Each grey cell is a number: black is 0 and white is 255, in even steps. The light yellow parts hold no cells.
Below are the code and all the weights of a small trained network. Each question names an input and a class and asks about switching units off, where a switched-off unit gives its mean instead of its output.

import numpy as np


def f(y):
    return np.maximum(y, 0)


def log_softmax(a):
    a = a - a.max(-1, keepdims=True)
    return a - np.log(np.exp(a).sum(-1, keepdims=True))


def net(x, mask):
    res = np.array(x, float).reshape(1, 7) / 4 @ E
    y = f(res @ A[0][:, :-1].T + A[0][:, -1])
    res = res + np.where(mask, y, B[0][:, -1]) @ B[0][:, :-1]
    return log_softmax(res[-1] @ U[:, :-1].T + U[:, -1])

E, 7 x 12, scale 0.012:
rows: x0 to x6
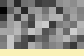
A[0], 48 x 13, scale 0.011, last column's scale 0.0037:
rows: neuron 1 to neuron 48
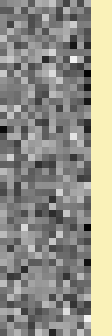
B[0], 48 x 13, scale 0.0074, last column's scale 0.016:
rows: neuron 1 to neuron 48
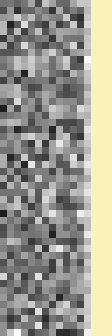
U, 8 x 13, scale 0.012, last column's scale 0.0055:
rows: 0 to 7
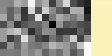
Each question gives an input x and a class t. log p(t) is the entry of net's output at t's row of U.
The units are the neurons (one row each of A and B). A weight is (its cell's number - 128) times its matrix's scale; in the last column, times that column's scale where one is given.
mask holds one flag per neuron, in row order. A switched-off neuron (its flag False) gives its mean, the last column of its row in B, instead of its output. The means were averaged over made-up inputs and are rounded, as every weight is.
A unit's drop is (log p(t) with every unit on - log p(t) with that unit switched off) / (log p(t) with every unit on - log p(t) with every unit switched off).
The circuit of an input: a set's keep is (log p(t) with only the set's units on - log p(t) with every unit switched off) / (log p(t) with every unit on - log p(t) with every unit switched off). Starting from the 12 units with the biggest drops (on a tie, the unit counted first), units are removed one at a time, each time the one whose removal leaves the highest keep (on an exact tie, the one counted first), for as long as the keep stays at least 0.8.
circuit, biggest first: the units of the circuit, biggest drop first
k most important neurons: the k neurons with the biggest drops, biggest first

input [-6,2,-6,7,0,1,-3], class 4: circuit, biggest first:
(neuron 48)
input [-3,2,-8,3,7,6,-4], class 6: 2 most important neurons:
(neuron 16; neuron 45)
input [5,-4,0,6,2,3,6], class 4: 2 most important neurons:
(neuron 48; neuron 43)
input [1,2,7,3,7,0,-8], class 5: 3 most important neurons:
(neuron 4; neuron 10; neuron 44)
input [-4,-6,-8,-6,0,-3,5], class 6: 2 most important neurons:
(neuron 16; neuron 36)
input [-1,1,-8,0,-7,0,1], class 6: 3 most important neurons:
(neuron 16; neuron 31; neuron 9)
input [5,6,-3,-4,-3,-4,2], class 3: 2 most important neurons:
(neuron 19; neuron 2)
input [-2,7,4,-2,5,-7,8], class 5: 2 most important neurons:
(neuron 7; neuron 23)
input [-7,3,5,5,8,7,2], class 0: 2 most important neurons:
(neuron 20; neuron 9)
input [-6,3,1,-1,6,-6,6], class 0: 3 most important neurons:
(neuron 20; neuron 9; neuron 4)
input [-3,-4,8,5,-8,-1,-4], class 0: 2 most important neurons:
(neuron 10; neuron 3)
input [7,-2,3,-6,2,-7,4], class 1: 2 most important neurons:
(neuron 24; neuron 28)
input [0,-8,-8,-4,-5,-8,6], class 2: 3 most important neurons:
(neuron 36; neuron 32; neuron 40)
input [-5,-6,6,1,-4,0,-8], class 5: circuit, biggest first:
(neuron 4)
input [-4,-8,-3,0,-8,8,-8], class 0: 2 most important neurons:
(neuron 3; neuron 10)
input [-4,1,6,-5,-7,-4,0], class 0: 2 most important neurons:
(neuron 10; neuron 44)
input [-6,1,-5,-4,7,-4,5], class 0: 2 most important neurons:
(neuron 9; neuron 20)
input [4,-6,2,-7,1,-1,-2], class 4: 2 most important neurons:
(neuron 14; neuron 18)
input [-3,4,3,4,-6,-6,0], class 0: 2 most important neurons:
(neuron 44; neuron 3)
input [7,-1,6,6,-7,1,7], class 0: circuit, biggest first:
(neuron 10)
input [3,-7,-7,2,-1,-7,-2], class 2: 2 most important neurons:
(neuron 36; neuron 32)
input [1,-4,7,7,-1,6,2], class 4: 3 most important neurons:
(neuron 48; neuron 43; neuron 31)
